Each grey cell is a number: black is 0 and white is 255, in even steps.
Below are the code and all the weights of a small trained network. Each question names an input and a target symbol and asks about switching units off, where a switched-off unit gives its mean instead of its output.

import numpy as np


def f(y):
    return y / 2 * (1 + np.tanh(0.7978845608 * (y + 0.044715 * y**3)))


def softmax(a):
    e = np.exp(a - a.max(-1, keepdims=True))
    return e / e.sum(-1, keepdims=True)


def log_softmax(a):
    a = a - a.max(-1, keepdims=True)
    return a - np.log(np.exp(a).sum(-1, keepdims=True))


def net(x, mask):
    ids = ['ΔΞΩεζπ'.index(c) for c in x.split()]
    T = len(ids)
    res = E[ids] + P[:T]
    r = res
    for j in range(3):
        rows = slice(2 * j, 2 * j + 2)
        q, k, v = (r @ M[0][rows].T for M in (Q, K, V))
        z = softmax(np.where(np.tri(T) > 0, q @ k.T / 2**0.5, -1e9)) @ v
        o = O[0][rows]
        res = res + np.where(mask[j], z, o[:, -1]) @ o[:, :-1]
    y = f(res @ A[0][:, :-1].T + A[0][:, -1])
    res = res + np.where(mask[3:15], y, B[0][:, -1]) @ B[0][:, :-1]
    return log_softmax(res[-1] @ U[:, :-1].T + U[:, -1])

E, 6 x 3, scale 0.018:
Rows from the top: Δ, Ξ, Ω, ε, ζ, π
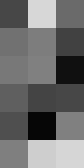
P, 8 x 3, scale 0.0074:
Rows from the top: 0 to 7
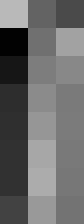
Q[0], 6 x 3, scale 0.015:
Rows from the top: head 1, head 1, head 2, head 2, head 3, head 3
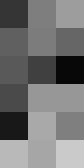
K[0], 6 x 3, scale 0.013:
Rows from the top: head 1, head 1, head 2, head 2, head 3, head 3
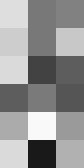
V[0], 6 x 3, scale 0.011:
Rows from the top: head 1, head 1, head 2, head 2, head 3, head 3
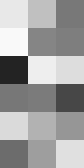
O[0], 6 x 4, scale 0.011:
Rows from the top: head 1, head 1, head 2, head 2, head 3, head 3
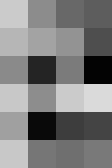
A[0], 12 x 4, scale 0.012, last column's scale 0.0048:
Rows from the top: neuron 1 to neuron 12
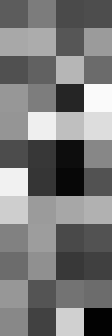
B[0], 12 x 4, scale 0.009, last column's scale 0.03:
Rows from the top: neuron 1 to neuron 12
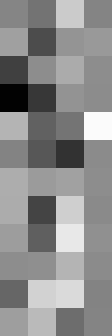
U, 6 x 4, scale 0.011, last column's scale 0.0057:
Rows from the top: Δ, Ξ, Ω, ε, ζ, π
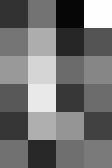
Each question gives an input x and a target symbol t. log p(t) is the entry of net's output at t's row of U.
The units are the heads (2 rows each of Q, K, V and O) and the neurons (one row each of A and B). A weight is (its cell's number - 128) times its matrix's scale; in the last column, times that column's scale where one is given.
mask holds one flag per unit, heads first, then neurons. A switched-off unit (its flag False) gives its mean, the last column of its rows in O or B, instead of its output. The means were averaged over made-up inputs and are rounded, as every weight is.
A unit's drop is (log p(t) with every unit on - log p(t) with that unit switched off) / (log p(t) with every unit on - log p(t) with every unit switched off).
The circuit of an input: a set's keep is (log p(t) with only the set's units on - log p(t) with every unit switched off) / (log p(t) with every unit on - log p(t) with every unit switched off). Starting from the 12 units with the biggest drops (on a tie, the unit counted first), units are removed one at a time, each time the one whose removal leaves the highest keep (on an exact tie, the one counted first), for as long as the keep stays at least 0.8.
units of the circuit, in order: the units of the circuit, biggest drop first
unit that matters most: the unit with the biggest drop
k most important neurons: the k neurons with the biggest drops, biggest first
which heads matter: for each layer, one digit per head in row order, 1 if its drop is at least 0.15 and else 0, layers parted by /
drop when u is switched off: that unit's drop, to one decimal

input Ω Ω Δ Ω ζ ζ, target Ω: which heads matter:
011
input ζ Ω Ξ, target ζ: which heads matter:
101
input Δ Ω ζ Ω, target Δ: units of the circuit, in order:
neuron 6; head 3; head 1
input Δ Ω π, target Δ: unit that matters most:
head 2
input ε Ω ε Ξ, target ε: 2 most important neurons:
neuron 8; neuron 2
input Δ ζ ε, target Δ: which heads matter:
000
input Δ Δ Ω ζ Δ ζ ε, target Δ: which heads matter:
110
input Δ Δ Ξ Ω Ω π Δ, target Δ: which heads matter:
011
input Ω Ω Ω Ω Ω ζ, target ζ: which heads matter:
001
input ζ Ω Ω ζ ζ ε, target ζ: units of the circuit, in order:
head 1; head 3
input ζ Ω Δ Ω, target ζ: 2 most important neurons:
neuron 9; neuron 1
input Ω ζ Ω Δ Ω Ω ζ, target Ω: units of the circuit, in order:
head 2; neuron 4
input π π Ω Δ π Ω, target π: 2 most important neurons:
neuron 4; neuron 2
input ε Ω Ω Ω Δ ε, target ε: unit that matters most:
head 1
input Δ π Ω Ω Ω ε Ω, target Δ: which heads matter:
101
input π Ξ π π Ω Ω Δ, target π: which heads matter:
101
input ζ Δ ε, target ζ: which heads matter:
100
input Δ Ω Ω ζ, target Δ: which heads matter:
001
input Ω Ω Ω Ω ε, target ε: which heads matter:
011
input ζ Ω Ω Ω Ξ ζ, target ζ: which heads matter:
000
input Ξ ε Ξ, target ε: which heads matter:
001
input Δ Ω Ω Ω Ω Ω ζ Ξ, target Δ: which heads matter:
111
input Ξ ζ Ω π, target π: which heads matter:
001
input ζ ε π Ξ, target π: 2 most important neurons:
neuron 4; neuron 9
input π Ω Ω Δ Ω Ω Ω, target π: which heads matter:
100
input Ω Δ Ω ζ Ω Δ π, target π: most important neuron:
neuron 6
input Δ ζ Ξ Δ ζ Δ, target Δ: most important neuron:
neuron 9
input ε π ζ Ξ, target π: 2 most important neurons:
neuron 4; neuron 2
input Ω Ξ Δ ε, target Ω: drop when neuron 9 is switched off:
0.0
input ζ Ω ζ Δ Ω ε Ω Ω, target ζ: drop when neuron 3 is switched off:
-0.1
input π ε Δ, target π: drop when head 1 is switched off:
0.5
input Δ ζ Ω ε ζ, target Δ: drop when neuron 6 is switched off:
0.3
